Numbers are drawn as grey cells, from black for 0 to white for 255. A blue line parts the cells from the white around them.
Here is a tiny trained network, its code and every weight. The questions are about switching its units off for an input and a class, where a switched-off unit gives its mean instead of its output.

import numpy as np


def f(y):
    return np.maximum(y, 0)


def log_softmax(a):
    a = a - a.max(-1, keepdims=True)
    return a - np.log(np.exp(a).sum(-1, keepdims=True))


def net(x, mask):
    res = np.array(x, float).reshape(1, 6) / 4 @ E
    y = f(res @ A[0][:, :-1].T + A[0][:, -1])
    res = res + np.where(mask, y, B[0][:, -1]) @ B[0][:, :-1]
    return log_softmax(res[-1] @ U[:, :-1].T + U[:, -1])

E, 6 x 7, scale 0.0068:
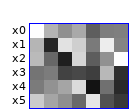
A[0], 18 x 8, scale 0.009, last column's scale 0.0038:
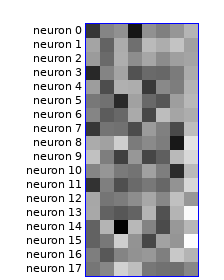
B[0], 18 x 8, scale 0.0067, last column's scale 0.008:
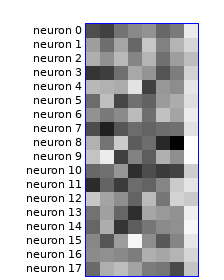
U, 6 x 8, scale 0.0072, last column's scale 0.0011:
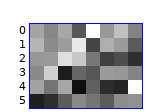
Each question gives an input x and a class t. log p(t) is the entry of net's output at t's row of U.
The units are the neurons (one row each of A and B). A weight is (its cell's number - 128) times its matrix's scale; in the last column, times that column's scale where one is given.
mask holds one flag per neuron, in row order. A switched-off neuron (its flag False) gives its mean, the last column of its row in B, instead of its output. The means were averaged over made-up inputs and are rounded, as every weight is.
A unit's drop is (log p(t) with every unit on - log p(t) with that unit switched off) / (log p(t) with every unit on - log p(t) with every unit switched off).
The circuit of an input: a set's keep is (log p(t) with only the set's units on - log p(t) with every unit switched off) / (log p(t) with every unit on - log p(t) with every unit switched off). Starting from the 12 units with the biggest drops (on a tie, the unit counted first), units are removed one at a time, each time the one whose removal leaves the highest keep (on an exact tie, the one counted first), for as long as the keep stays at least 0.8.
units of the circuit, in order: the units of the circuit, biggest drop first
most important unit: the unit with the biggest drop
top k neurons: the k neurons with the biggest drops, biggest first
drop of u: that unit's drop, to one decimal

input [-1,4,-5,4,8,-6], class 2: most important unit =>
neuron 8
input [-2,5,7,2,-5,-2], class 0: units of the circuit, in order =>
neuron 1; neuron 12
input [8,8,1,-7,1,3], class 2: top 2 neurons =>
neuron 8; neuron 17
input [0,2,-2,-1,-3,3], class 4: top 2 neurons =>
neuron 6; neuron 8
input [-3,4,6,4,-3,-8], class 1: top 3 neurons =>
neuron 6; neuron 15; neuron 4
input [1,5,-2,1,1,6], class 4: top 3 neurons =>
neuron 8; neuron 10; neuron 6
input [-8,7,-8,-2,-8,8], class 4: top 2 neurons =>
neuron 8; neuron 10
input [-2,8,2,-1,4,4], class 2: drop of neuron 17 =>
0.2
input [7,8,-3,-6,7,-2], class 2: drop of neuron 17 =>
0.2
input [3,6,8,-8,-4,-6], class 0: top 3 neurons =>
neuron 1; neuron 12; neuron 16
